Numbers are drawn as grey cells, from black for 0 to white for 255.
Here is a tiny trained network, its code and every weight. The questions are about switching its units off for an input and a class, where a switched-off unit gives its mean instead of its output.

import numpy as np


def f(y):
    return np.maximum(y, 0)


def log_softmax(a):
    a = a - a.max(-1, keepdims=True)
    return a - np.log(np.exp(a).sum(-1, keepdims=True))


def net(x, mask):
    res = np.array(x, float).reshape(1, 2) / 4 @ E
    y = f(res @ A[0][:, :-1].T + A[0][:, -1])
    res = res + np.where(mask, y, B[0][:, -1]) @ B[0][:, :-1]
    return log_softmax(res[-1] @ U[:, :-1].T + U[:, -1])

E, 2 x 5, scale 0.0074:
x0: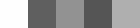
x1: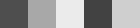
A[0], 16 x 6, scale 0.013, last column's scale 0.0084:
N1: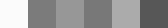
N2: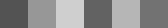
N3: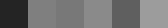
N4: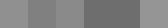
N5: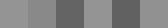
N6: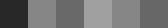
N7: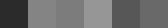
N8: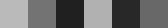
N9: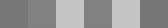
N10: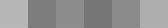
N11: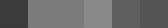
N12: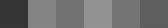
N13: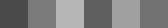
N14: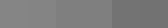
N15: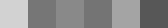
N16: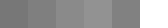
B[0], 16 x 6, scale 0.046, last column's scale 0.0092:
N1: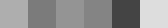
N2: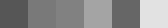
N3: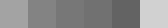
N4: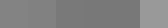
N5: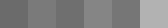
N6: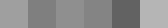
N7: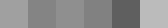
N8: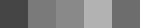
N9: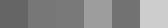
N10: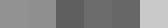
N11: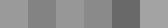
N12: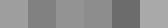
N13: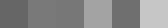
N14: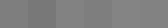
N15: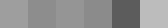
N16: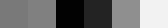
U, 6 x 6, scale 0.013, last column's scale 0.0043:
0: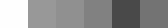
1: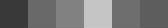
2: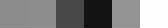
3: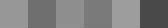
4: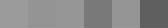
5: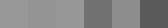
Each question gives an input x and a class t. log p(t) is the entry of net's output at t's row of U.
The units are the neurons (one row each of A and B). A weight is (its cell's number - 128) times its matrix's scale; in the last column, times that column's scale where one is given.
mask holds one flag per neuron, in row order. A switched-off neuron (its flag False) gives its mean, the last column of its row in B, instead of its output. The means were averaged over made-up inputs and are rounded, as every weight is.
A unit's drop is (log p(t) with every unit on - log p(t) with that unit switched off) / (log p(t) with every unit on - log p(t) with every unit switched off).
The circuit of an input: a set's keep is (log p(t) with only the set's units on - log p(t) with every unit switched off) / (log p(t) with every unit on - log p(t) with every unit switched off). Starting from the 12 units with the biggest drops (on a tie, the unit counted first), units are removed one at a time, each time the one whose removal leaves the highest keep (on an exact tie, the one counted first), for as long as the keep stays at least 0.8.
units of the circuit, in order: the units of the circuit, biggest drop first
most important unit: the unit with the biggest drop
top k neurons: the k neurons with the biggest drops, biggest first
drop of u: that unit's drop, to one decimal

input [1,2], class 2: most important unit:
N8
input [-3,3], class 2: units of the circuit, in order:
(N8, N1)
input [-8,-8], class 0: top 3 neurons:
(N3, N7, N6)
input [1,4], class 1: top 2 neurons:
(N2, N9)
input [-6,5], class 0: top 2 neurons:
(N8, N3)
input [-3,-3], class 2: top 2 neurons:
(N1, N2)
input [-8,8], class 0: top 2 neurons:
(N3, N8)
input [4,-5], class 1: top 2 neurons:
(N8, N3)
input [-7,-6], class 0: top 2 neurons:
(N3, N7)
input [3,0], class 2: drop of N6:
0.1
